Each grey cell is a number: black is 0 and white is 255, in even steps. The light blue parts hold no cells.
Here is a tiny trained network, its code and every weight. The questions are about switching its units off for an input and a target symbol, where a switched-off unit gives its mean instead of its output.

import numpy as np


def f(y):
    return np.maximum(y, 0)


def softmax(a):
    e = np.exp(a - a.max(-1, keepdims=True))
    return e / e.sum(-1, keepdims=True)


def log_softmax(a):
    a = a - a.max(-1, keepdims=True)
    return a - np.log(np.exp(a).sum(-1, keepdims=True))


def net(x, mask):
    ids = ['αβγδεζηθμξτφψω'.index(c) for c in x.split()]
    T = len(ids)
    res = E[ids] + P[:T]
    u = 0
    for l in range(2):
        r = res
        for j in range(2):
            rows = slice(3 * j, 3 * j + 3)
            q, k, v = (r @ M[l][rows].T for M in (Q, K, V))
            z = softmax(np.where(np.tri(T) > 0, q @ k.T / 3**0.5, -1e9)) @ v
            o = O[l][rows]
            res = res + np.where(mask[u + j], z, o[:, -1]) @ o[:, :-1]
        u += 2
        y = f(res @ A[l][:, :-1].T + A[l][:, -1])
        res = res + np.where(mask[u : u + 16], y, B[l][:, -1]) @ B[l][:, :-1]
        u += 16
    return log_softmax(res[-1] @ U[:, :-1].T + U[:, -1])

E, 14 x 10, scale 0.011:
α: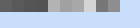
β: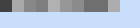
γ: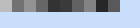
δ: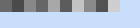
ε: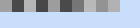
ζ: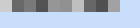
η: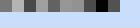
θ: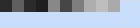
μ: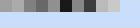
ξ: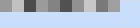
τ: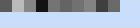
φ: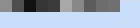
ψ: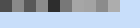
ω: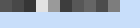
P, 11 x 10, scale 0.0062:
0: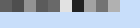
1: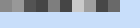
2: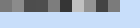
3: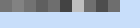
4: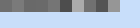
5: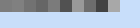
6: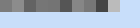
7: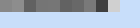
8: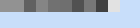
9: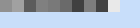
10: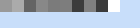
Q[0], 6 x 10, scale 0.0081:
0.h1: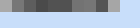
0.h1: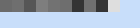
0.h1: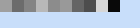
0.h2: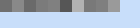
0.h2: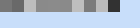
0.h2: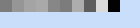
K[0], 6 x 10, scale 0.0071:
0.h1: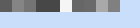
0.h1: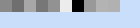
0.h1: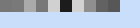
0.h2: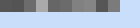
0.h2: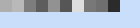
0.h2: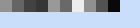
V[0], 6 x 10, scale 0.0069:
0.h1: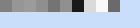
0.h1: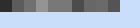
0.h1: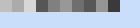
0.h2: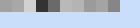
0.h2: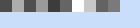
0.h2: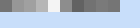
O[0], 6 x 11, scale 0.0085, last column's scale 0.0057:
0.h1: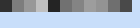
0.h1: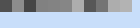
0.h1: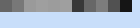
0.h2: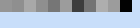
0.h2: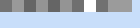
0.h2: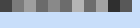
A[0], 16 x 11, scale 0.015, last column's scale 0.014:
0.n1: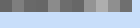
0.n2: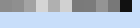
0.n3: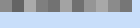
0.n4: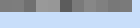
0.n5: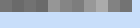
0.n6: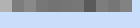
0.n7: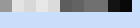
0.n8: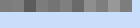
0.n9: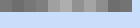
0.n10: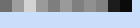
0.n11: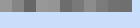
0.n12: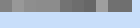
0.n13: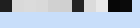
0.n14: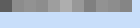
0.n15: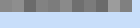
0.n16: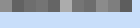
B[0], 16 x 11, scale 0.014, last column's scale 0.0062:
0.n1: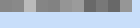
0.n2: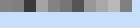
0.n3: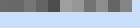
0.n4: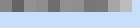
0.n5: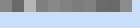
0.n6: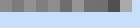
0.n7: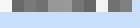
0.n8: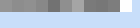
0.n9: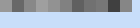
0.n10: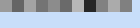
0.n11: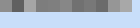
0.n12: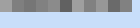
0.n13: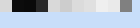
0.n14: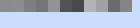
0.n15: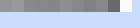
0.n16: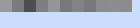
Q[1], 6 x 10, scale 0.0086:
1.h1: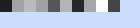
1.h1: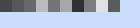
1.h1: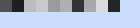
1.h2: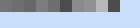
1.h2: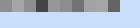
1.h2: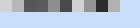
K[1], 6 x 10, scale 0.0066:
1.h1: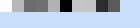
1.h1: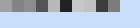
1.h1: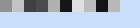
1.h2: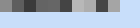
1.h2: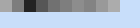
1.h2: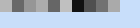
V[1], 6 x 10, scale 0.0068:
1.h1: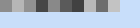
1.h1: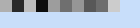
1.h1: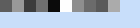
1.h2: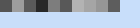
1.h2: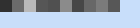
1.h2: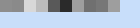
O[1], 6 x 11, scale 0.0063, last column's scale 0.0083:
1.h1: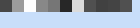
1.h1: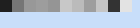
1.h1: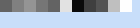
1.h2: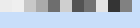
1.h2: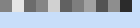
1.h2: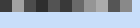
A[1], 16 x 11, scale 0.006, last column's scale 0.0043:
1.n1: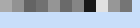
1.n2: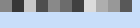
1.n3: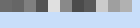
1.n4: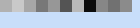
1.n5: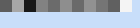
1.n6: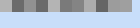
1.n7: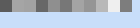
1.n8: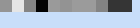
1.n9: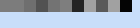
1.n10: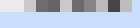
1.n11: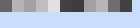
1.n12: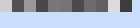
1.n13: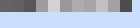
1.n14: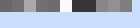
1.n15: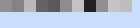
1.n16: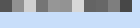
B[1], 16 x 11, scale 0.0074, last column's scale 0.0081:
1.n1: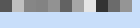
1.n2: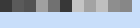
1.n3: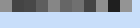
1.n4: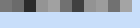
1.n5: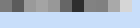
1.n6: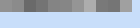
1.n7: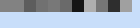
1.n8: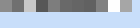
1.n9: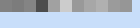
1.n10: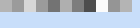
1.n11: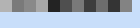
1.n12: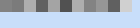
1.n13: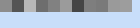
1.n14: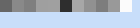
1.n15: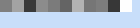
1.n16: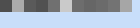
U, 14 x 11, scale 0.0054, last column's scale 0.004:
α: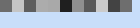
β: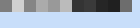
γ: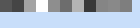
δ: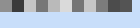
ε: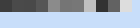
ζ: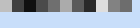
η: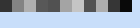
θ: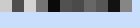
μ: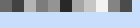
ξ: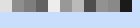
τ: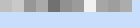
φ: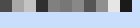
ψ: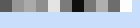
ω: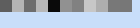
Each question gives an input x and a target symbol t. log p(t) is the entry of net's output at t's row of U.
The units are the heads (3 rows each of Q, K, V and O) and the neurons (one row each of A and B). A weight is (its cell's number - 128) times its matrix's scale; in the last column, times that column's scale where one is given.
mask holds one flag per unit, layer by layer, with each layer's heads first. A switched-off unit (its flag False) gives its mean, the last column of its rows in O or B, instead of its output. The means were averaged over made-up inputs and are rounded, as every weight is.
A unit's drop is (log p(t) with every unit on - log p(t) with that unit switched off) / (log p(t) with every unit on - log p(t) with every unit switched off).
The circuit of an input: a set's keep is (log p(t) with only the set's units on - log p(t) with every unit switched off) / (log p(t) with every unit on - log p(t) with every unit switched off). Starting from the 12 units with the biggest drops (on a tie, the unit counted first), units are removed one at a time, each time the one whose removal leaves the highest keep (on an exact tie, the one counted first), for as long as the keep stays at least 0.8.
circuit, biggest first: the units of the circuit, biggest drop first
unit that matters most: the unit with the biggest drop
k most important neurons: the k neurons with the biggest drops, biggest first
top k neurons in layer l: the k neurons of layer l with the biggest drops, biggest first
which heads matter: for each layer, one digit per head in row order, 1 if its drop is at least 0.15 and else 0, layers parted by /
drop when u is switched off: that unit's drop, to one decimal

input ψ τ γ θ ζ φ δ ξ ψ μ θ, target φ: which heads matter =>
11 / 10
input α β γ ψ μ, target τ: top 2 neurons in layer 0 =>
[0.n9 0.n3]
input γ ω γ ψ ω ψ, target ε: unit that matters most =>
1.h2
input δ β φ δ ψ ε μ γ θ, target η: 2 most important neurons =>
[0.n1 1.n16]
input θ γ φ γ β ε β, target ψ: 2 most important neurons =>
[0.n14 0.n1]
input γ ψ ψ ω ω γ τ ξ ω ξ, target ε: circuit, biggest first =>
[1.h2 0.h2]
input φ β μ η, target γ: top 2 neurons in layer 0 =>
[0.n16 0.n8]
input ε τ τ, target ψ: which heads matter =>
11 / 01
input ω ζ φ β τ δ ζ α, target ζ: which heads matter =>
11 / 11
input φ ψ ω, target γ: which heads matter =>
01 / 11
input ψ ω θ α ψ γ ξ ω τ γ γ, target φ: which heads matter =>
11 / 10
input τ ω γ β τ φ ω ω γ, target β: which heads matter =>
11 / 11
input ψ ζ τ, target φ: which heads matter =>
00 / 10
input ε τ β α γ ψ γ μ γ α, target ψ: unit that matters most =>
0.n3
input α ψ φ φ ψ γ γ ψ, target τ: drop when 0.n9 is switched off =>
0.3
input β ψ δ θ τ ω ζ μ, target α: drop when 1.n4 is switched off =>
0.2
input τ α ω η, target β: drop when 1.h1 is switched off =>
0.4
